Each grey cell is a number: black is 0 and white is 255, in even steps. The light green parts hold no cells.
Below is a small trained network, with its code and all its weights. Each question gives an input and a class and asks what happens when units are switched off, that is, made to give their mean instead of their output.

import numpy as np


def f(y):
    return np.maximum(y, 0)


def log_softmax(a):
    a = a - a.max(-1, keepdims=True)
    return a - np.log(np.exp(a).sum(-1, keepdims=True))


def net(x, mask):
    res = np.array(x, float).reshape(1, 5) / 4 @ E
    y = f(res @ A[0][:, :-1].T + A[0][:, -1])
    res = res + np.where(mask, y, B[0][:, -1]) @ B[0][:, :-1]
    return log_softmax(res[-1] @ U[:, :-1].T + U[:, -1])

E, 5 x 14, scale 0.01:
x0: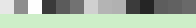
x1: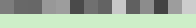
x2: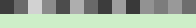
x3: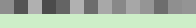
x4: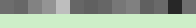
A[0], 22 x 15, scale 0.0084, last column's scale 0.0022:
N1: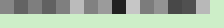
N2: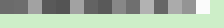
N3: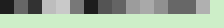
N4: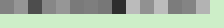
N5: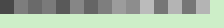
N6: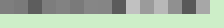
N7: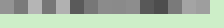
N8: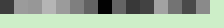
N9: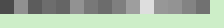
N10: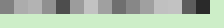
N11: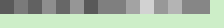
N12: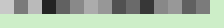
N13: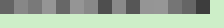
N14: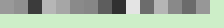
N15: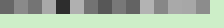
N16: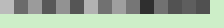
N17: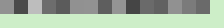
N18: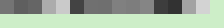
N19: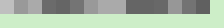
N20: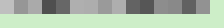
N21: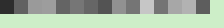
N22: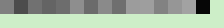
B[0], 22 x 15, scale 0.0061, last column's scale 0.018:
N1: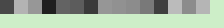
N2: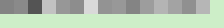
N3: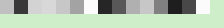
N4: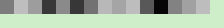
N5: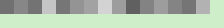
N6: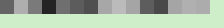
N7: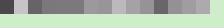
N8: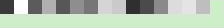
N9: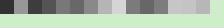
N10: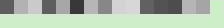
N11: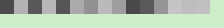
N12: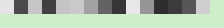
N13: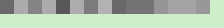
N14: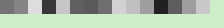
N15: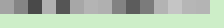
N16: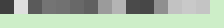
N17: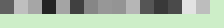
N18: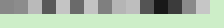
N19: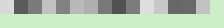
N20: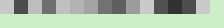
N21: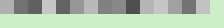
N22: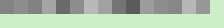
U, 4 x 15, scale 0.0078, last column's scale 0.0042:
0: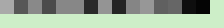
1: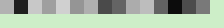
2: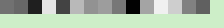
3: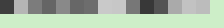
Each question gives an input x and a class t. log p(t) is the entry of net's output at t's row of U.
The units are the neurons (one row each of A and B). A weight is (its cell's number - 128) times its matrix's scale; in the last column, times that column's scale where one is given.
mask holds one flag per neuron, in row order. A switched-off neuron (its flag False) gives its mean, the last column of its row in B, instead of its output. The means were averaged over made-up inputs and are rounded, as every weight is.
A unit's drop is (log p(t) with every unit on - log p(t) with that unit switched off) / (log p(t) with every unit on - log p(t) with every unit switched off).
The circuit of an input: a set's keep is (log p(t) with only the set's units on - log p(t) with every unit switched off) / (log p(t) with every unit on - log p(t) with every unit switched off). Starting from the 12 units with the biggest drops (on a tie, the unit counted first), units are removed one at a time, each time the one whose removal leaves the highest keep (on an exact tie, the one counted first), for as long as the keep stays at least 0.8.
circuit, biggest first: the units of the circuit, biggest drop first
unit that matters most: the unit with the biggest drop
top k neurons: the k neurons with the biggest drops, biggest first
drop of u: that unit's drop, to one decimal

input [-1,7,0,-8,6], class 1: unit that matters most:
N3
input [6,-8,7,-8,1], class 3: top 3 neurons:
(N8; N3; N16)
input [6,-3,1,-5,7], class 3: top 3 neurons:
(N16; N3; N8)
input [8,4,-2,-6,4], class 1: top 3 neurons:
(N19; N12; N20)
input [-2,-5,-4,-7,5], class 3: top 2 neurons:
(N8; N12)
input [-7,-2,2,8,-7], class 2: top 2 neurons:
(N21; N15)
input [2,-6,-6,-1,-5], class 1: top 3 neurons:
(N12; N8; N20)
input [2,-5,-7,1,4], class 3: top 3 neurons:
(N3; N1; N16)
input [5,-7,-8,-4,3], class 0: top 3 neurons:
(N3; N12; N1)
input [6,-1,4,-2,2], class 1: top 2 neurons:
(N12; N20)
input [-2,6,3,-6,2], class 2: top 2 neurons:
(N8; N12)
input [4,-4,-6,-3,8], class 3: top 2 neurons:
(N3; N16)
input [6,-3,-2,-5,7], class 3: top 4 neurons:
(N16; N3; N8; N7)
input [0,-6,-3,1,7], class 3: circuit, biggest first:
(N1)
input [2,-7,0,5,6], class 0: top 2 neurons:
(N3; N1)
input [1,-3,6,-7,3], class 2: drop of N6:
0.2
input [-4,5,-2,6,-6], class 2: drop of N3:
0.0
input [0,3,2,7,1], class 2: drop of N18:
0.1
